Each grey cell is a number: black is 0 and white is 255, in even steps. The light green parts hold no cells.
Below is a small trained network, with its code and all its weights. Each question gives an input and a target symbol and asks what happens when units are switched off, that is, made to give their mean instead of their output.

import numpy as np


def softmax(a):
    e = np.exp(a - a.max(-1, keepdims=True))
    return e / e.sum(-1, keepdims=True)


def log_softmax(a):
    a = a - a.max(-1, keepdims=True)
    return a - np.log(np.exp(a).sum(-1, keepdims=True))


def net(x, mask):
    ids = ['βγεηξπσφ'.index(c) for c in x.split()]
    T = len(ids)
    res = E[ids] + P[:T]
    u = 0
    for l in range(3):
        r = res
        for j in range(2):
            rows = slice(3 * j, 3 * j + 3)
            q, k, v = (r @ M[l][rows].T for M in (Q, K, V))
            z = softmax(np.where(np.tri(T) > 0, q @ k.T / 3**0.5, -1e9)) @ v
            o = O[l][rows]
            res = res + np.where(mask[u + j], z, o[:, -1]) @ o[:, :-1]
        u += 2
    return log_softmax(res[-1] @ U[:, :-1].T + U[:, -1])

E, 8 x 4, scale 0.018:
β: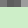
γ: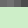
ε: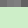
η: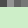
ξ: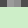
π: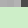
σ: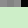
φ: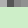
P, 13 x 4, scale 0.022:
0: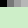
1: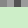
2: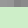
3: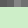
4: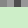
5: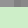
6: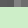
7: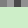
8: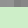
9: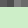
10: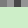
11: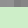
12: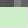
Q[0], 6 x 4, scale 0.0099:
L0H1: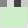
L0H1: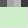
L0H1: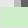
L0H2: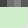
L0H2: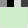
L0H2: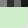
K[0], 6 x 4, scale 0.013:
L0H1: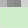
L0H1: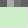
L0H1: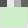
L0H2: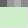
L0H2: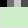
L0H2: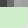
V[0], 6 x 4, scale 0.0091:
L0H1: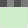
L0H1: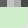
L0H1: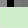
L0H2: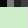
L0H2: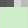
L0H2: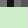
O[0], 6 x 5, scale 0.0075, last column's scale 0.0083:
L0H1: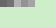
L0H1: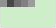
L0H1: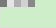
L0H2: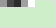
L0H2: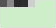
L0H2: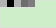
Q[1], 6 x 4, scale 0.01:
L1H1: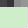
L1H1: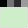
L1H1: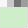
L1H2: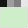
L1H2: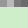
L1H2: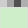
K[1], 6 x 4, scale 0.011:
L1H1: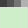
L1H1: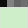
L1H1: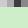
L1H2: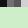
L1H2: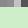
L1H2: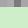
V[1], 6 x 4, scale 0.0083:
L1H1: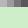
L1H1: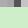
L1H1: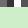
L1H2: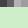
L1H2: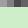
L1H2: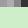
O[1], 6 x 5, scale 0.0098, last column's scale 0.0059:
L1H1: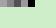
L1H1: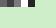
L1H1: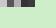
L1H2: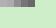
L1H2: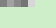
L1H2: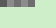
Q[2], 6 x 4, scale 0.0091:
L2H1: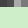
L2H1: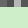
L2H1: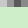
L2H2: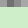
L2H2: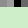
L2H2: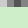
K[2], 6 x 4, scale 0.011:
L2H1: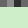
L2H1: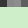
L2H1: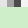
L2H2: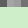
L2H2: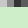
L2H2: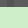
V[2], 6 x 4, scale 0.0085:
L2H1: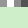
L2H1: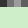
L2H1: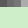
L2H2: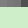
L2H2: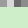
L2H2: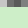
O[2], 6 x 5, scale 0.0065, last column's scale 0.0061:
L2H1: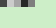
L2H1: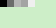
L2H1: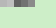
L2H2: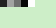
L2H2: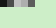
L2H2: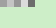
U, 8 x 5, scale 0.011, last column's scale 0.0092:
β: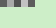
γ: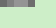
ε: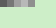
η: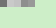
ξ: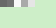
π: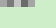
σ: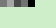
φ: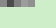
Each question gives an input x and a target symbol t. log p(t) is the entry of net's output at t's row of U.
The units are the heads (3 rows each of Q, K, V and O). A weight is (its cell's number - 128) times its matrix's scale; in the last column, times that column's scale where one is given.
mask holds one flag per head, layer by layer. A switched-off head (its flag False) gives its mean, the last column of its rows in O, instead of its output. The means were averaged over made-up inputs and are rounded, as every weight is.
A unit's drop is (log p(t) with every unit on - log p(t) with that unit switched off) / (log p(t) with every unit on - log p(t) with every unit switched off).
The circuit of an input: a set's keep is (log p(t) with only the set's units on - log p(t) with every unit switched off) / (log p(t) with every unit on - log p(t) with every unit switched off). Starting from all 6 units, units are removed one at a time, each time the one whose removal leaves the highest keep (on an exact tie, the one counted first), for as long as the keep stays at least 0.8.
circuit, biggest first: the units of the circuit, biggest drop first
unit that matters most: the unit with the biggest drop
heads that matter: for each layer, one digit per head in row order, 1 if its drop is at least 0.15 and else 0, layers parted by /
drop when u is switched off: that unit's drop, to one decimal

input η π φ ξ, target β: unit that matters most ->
L0H2
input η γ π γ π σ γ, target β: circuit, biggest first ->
L0H2; L1H1
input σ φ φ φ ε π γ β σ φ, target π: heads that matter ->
11 / 10 / 00
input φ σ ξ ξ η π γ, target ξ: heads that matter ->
00 / 10 / 11
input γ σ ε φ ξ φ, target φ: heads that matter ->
01 / 10 / 10
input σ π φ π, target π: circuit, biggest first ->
L1H1; L0H1
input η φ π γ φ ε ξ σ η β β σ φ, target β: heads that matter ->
01 / 10 / 00
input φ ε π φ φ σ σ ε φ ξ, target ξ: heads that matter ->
00 / 10 / 11
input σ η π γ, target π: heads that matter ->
11 / 11 / 00
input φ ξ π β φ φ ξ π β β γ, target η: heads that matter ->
01 / 00 / 00
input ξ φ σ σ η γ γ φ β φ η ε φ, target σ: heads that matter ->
11 / 00 / 01
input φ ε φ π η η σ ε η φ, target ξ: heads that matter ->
01 / 10 / 11
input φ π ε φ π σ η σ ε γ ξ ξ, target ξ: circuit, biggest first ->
L0H2; L2H2
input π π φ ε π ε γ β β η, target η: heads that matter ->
11 / 10 / 10
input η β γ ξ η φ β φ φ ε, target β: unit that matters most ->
L0H2
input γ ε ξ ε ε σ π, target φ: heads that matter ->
01 / 00 / 10
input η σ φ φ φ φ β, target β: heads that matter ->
01 / 10 / 00
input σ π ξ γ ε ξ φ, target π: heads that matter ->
01 / 10 / 00
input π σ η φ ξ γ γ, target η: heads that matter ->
11 / 10 / 10
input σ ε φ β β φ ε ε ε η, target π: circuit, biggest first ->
L1H1
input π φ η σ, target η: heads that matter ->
11 / 10 / 10
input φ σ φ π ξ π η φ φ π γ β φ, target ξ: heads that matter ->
11 / 10 / 11
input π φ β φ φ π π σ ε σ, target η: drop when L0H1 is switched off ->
0.4
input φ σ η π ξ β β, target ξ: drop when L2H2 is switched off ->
0.2
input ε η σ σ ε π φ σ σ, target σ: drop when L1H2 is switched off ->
0.0
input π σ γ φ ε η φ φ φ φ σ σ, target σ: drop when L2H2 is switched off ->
0.0
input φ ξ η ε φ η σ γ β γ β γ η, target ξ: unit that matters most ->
L2H1
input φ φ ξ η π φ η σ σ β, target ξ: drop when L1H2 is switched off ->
-0.1
